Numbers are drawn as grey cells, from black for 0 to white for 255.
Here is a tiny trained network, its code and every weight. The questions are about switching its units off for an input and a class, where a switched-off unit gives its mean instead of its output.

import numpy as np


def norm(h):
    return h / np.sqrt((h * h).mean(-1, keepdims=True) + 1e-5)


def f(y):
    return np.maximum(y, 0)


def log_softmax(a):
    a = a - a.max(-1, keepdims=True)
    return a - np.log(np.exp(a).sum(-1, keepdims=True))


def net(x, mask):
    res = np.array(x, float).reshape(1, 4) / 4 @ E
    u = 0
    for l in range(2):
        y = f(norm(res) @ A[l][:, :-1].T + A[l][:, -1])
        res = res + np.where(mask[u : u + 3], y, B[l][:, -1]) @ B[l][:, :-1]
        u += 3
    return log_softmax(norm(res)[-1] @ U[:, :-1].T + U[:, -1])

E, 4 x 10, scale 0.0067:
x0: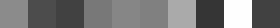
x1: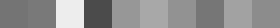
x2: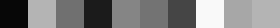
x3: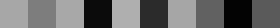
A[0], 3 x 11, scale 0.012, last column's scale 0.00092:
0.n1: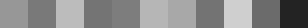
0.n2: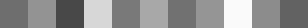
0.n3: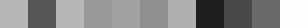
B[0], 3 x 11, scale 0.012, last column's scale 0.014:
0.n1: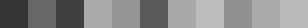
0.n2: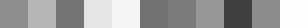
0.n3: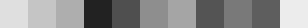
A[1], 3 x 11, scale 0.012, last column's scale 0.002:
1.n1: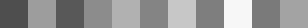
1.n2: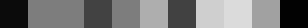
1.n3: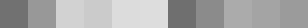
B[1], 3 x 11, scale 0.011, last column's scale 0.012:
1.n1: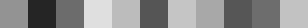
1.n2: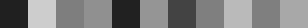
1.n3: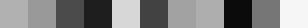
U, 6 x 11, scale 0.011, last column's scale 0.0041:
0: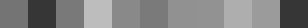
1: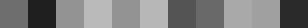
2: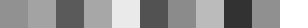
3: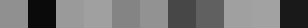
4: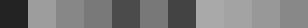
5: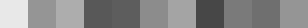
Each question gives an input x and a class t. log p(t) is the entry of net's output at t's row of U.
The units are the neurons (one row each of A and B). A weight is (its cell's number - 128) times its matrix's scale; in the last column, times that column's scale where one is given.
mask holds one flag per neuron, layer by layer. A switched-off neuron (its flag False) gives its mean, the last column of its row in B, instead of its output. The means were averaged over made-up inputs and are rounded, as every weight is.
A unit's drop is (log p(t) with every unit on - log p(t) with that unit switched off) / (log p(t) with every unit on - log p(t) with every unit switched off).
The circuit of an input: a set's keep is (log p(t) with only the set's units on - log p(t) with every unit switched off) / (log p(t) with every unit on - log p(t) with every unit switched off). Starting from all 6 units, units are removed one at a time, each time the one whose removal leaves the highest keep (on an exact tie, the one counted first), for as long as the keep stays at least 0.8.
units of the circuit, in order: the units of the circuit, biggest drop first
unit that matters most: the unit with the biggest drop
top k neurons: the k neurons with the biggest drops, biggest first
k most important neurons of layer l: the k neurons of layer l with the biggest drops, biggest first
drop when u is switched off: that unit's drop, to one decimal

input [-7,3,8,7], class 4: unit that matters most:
0.n2
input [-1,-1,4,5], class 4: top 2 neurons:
0.n2, 0.n3
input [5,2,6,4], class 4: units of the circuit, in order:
0.n2, 1.n2, 0.n3
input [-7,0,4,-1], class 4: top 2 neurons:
0.n2, 1.n2
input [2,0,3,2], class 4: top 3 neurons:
0.n2, 0.n3, 1.n2
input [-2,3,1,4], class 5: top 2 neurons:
0.n2, 1.n3
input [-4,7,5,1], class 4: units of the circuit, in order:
0.n2, 1.n2
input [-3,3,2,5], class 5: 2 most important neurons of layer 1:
1.n3, 1.n1
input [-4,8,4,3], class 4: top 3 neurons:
0.n2, 0.n3, 1.n2
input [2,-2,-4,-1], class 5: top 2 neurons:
0.n3, 1.n3
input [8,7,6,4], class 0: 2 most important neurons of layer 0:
0.n2, 0.n1
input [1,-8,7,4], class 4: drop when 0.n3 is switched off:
0.3
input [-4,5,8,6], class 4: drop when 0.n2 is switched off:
0.9
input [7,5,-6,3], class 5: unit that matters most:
0.n3
